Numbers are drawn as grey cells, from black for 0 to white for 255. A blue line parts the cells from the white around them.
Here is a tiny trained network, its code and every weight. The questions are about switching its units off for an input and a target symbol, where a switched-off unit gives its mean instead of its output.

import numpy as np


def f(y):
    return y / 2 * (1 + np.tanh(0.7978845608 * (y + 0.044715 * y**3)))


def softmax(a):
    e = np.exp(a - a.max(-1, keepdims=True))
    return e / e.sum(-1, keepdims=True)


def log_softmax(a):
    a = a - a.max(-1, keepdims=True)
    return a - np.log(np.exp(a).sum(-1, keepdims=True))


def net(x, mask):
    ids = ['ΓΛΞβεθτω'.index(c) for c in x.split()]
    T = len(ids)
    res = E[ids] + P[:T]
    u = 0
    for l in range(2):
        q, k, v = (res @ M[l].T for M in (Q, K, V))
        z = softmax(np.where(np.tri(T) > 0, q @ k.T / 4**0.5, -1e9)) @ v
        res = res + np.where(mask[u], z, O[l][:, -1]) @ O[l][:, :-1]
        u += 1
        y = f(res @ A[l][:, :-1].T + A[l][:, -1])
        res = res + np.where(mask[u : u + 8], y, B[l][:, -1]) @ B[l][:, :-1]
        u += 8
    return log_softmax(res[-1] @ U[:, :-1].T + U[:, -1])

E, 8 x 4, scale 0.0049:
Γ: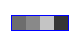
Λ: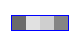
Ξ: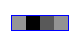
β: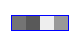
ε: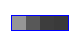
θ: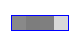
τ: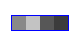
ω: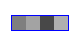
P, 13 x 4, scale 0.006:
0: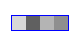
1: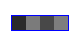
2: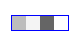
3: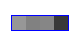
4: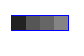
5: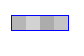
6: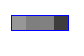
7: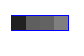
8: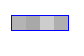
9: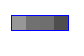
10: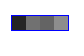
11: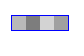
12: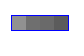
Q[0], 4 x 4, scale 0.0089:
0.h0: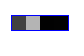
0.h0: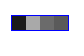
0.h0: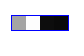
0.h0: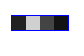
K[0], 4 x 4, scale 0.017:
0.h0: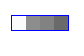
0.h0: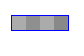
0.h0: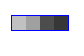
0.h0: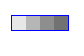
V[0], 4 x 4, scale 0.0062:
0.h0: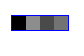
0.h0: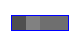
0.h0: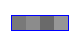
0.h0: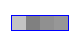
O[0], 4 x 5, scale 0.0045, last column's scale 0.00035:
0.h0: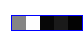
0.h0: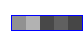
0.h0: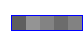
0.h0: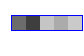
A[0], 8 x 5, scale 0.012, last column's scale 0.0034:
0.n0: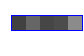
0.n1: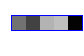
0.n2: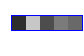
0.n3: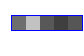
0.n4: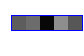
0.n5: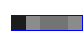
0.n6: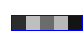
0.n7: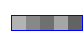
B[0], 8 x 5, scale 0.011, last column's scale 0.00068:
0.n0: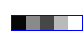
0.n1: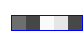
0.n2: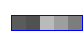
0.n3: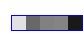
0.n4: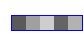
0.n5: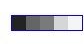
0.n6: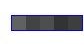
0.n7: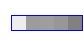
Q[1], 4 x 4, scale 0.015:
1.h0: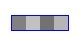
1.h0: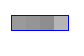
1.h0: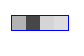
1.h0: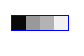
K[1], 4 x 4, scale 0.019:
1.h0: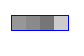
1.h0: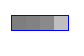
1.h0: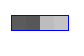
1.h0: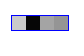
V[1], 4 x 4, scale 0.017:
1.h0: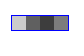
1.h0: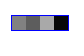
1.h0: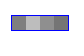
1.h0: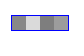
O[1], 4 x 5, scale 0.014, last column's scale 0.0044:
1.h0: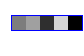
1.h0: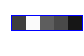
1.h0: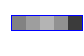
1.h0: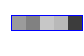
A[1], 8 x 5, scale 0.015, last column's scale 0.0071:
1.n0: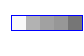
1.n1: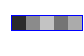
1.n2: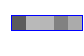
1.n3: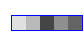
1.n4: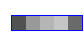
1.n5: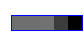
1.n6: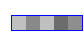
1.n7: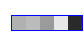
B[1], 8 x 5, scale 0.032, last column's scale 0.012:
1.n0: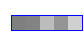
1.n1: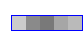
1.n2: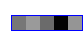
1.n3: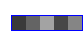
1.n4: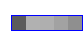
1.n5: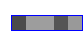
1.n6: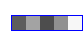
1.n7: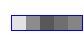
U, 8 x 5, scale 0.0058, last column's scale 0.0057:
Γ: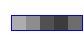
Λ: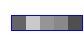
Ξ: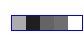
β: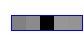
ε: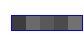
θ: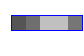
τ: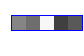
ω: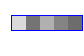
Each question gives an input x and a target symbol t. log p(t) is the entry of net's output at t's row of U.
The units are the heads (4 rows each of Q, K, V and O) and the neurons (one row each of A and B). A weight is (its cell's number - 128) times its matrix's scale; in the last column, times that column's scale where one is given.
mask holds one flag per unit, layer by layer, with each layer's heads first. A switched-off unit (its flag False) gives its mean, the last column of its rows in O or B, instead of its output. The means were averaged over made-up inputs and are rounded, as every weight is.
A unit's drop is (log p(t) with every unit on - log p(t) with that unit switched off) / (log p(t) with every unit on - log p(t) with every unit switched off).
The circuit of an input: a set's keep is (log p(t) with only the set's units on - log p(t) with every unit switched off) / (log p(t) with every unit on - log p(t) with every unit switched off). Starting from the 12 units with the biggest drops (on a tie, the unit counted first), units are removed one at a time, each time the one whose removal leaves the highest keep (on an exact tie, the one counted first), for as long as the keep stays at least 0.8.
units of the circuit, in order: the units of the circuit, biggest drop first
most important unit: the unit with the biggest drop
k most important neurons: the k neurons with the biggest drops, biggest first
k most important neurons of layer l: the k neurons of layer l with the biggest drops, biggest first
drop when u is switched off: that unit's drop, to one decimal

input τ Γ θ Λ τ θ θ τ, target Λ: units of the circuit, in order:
(1.h0, 1.n4, 0.n0)
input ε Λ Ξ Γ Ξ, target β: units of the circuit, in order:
(1.h0, 1.n0)
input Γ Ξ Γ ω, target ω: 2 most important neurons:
(1.n7, 0.n1)
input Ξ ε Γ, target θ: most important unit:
1.n0
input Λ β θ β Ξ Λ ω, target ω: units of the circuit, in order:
(1.n7, 1.h0, 0.n1, 0.n5)
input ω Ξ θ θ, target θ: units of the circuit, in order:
(1.h0, 1.n2)
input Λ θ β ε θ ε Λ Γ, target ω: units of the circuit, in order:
(1.n1, 1.n6, 1.h0)
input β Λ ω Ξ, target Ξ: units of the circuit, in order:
(1.n6, 1.n0, 1.n4)
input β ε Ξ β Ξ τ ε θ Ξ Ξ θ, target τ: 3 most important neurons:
(0.n1, 1.n5, 1.n6)
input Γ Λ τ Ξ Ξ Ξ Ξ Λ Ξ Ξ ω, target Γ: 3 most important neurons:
(1.n1, 1.n2, 0.n5)
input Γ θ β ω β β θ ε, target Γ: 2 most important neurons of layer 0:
(0.n0, 0.n5)
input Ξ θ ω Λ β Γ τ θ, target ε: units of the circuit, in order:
(1.h0, 0.h0, 0.n1, 1.n5)
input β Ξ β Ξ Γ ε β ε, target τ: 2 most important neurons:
(0.n1, 1.n5)
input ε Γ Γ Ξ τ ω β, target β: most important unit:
0.n0
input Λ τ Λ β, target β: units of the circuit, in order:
(1.n6, 1.h0, 0.n0, 0.n5)
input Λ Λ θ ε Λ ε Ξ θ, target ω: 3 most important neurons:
(1.n1, 0.n1, 1.n6)
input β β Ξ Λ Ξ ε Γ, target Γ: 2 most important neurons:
(1.n2, 0.n7)
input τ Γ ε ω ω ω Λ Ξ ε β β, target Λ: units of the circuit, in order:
(1.h0, 1.n4, 0.n5, 0.n0)
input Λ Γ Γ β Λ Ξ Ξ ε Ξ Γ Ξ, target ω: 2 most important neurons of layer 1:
(1.n1, 1.n6)
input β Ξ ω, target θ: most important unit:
0.n2
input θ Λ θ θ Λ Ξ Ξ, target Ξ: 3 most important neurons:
(1.n6, 1.n0, 1.n4)
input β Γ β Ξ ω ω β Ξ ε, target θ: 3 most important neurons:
(0.n0, 1.n0, 0.n1)
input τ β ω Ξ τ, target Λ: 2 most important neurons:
(1.n4, 0.n5)
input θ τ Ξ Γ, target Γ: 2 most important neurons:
(0.n7, 1.n2)
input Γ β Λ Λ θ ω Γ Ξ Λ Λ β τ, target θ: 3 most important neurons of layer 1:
(1.n0, 1.n2, 1.n7)
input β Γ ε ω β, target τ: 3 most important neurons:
(0.n1, 1.n5, 1.n6)
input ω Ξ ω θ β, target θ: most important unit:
0.h0
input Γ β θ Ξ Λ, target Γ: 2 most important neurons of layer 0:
(0.n5, 0.n0)
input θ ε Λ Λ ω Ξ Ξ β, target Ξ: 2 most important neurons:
(0.n1, 1.n6)
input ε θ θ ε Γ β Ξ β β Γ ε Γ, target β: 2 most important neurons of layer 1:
(1.n6, 1.n4)
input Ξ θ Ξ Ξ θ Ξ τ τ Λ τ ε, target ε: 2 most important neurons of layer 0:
(0.n1, 0.n0)
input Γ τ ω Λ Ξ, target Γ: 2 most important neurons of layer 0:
(0.n0, 0.n5)
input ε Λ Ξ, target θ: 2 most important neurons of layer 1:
(1.n0, 1.n2)
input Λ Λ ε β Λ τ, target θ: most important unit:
1.n0
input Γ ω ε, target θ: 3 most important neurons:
(1.n0, 0.n0, 1.n2)
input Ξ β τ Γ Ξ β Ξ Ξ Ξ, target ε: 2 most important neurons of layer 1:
(1.n6, 1.n1)
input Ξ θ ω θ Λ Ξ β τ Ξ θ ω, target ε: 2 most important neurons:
(0.n1, 1.n5)
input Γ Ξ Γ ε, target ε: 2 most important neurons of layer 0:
(0.n1, 0.n5)
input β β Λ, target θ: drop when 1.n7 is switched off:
0.1
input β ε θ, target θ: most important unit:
0.n6
